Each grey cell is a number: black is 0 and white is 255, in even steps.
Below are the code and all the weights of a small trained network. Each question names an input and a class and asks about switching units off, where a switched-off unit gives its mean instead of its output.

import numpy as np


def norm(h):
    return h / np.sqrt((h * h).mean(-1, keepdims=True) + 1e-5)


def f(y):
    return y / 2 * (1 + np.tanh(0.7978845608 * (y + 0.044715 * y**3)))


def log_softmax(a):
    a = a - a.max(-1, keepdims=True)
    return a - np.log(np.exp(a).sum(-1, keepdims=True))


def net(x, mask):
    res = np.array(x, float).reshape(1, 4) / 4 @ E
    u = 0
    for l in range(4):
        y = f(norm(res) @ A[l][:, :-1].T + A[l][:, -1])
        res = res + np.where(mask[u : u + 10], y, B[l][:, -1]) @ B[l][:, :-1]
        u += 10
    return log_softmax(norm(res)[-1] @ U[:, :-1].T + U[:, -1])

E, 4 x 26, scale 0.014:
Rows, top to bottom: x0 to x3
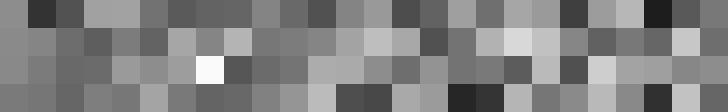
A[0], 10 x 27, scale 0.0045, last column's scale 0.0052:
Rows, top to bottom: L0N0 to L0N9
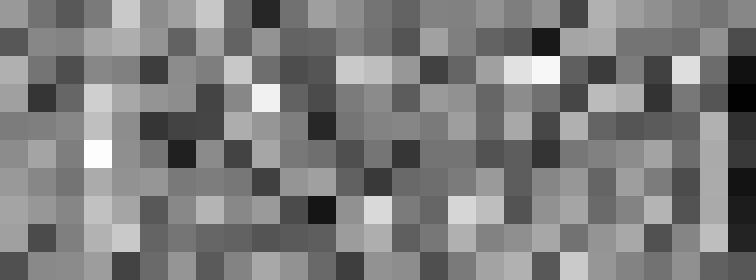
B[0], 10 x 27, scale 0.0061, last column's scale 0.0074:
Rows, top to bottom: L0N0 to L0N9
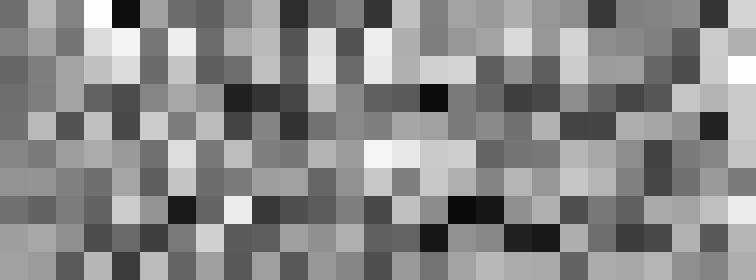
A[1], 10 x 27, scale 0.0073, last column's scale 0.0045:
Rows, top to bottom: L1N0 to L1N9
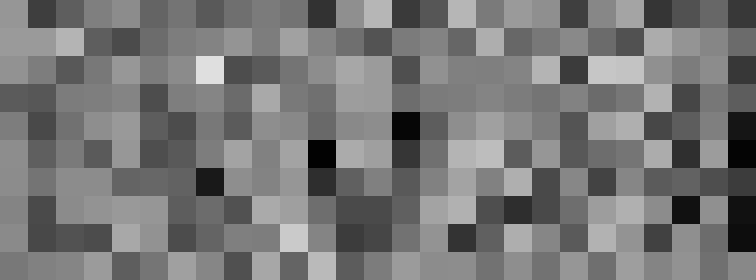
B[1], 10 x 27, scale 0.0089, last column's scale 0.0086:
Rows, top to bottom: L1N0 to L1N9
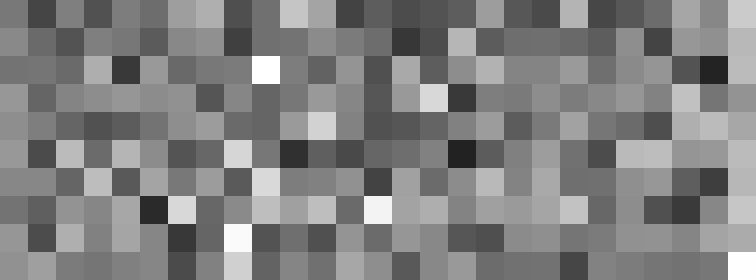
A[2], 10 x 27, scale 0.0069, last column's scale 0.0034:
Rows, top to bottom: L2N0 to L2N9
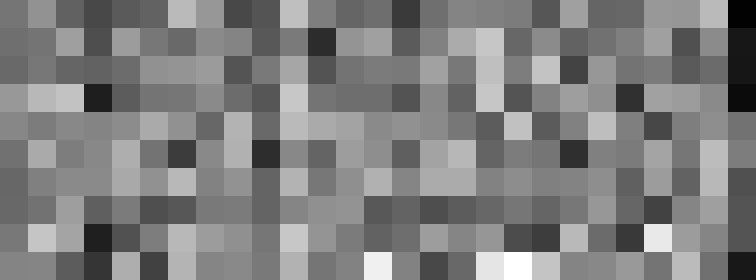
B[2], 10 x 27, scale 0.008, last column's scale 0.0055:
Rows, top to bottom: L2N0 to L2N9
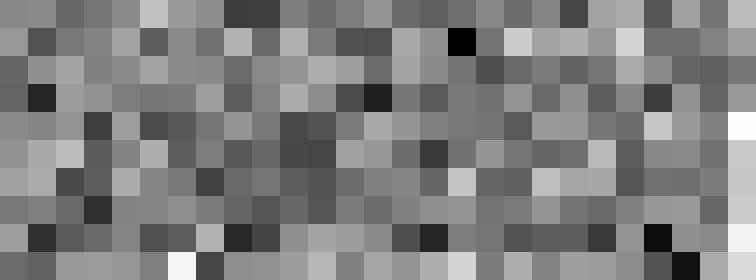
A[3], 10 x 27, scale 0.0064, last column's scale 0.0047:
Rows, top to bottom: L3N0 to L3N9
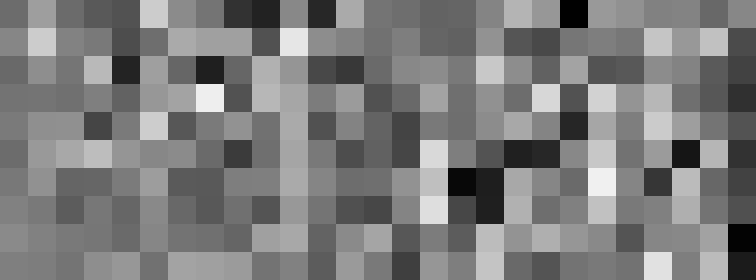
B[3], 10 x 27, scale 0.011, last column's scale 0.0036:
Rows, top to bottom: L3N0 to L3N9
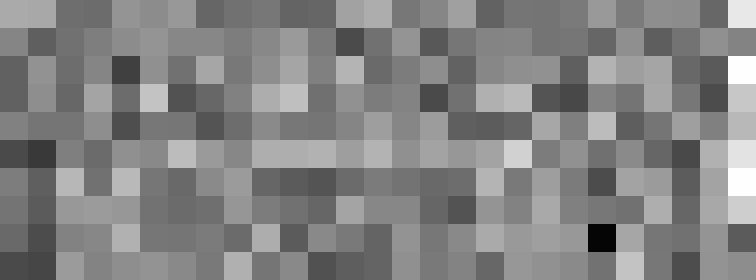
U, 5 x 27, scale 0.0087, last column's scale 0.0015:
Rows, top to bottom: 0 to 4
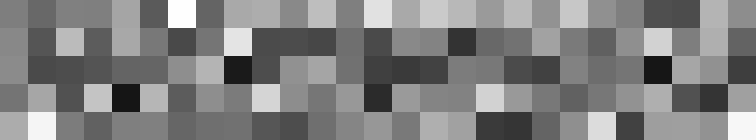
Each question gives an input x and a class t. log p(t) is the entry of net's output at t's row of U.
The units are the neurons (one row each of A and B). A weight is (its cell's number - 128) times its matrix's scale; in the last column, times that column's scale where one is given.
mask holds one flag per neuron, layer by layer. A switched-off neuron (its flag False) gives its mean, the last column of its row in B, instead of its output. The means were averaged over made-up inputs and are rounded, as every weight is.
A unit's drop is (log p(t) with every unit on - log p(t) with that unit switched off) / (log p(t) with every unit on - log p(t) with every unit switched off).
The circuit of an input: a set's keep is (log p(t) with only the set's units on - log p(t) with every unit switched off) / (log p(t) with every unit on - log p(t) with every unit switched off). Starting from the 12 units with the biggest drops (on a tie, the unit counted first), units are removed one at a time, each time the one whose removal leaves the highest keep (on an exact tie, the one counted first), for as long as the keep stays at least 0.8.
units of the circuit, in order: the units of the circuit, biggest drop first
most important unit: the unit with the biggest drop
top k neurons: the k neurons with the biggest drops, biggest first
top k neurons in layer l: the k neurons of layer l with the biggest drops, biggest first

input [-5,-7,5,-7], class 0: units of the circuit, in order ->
(L3N5)
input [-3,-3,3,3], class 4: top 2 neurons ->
(L1N9, L1N0)
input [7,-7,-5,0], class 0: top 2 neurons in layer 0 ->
(L0N5, L0N1)
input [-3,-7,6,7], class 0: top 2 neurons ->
(L3N5, L0N7)
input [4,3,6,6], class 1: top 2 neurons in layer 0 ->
(L0N4, L0N9)
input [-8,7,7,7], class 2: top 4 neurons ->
(L2N8, L0N7, L1N7, L0N1)
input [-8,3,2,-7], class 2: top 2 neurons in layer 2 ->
(L2N8, L2N3)
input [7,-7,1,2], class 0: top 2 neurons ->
(L1N7, L0N5)
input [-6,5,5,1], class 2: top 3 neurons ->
(L2N8, L1N7, L0N1)
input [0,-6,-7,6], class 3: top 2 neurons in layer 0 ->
(L0N2, L0N7)
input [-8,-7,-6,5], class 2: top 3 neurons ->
(L2N8, L0N2, L1N1)
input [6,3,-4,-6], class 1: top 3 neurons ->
(L1N5, L0N7, L2N8)
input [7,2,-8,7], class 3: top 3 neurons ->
(L1N6, L0N7, L3N2)
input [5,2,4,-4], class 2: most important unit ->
L1N0
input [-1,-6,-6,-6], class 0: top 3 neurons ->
(L1N7, L0N5, L0N0)
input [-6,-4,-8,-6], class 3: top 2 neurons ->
(L1N6, L3N2)
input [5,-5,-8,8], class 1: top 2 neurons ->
(L1N8, L0N0)
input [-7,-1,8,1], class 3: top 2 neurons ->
(L1N2, L3N3)
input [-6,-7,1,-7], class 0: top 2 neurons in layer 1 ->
(L1N7, L1N9)
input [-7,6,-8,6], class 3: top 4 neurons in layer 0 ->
(L0N7, L0N3, L0N8, L0N9)
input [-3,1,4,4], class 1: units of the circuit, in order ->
(L3N6)
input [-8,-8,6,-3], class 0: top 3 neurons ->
(L3N5, L1N7, L1N0)
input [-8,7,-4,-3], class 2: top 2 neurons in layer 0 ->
(L0N1, L0N5)
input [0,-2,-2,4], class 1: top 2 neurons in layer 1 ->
(L1N1, L1N8)
